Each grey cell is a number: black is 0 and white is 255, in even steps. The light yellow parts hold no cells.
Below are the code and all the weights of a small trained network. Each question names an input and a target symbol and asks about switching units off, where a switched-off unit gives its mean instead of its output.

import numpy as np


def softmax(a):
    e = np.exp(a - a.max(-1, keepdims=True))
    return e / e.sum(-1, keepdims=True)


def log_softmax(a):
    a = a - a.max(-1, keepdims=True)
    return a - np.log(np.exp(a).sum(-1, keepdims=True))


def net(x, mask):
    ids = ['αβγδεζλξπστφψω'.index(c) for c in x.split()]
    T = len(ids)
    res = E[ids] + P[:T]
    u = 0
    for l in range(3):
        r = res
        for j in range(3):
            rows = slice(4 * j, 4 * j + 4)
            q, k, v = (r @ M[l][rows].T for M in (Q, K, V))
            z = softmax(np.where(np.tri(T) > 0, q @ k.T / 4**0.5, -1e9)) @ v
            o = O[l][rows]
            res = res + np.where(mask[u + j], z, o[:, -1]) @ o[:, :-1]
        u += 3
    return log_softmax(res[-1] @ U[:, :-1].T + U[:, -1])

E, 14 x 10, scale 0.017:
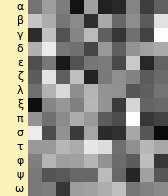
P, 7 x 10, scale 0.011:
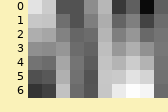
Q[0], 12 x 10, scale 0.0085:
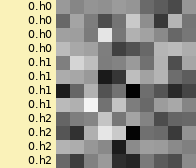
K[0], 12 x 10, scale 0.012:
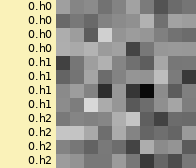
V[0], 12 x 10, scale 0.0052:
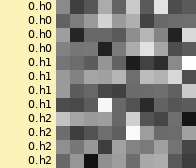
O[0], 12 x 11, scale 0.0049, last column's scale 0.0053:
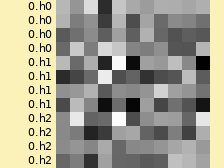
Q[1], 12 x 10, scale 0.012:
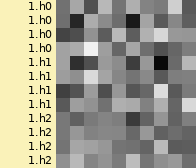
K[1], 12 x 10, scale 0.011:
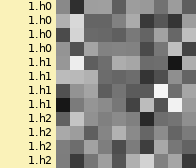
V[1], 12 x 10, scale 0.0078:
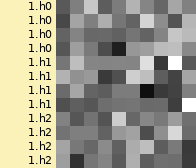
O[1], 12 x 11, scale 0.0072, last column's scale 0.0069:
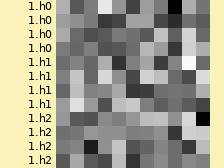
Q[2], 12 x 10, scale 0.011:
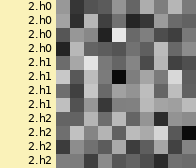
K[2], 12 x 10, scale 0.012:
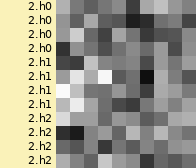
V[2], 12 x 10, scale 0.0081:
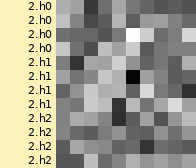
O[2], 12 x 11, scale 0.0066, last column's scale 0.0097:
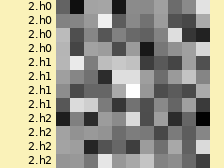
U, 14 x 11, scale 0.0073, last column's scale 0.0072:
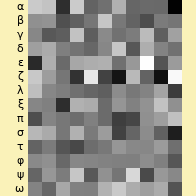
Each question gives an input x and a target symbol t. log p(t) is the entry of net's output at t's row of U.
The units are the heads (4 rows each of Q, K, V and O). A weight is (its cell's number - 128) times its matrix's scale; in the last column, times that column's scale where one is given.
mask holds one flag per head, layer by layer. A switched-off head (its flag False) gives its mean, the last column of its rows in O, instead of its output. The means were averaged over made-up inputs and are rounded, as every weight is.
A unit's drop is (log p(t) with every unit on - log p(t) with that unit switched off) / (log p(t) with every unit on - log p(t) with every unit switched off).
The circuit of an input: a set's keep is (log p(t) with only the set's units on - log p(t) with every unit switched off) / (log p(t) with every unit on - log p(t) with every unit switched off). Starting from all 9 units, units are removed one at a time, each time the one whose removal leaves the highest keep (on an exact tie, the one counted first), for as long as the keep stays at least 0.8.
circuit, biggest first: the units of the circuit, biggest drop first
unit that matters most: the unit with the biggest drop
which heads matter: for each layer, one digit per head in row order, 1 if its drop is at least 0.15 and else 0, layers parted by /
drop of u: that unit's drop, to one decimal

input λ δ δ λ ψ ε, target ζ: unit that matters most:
1.h1
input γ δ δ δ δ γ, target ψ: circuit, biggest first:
1.h1; 2.h0
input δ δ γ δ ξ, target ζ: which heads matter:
010 / 011 / 100
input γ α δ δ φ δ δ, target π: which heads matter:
010 / 010 / 100
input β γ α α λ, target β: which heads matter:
010 / 100 / 010
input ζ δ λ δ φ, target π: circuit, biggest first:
0.h1; 1.h1; 2.h0
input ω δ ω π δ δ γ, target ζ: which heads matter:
000 / 010 / 100
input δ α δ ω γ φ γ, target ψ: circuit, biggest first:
2.h1; 1.h1
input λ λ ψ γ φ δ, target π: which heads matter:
010 / 010 / 000
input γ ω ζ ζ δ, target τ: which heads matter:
000 / 100 / 011
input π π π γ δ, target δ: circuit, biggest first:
1.h1; 2.h2
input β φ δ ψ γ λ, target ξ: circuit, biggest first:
1.h2; 2.h1; 1.h0
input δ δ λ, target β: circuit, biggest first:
2.h1; 1.h0
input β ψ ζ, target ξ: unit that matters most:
2.h1
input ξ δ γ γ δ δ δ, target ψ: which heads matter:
010 / 101 / 011
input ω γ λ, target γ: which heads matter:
000 / 001 / 110
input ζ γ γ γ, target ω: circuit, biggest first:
0.h1; 0.h0; 1.h2
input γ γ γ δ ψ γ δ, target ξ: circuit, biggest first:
1.h0; 1.h2; 2.h1
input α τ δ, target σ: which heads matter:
000 / 000 / 010
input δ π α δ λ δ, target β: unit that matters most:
0.h1
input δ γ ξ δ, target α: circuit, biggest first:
1.h1; 2.h2; 2.h1
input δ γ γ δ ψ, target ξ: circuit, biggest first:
1.h2; 1.h0; 2.h1
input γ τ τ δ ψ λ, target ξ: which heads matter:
000 / 001 / 000
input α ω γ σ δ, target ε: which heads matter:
000 / 100 / 000
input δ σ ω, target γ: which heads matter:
000 / 000 / 100
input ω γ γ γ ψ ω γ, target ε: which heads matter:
111 / 001 / 101
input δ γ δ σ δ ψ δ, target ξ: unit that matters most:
1.h2
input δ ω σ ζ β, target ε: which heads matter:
000 / 100 / 000
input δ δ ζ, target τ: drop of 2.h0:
0.1
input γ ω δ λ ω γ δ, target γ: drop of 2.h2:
0.0
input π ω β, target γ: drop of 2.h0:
0.7
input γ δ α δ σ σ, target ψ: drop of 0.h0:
0.1
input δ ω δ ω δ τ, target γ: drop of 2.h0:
0.2
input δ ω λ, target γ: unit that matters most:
2.h0
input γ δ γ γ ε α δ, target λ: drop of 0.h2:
0.0
